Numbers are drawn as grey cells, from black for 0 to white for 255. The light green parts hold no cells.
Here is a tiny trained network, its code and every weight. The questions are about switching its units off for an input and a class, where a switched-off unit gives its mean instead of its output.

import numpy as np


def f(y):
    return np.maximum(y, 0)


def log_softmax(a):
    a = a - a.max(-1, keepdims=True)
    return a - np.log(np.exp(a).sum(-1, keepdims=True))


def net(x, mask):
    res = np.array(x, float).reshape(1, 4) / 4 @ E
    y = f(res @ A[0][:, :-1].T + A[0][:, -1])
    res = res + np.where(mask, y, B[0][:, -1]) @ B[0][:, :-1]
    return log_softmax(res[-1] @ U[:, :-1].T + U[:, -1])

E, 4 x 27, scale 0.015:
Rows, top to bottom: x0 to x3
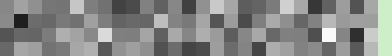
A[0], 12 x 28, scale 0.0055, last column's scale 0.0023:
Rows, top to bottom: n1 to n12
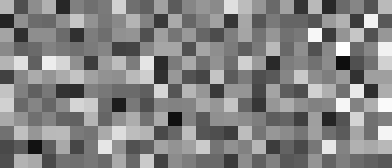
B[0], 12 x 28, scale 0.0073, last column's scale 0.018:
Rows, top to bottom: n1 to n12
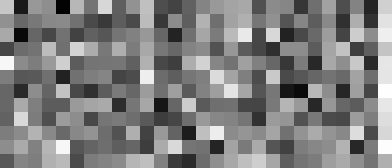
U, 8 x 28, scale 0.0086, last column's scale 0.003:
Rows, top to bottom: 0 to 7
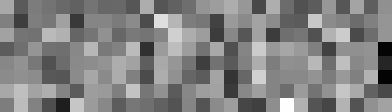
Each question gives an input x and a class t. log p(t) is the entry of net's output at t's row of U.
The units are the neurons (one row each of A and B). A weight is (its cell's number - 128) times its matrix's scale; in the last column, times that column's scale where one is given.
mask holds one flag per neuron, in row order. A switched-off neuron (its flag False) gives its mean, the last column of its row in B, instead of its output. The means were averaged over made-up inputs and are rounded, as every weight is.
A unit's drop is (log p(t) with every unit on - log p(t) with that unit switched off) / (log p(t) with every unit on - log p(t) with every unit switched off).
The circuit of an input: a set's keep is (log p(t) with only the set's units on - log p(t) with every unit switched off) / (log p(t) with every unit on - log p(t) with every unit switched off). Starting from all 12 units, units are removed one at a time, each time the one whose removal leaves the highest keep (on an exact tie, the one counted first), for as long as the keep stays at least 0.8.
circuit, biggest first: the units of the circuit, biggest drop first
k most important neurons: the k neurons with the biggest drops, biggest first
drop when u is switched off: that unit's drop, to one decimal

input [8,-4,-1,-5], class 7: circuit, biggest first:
[n7 n3 n2]
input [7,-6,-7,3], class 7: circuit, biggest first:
[n7 n3]
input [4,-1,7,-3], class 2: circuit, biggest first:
[n11 n3]
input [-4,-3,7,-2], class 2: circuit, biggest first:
[n11]
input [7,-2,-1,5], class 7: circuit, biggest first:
[n7 n3]
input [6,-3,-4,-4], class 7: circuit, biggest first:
[n7 n3 n2]
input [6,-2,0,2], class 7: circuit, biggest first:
[n7 n3]
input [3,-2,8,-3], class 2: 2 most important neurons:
[n11 n3]
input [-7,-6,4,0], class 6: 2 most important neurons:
[n7 n3]
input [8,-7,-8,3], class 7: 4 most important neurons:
[n7 n3 n2 n8]
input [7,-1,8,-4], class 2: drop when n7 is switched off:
0.1
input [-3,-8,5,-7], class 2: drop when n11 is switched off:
0.4
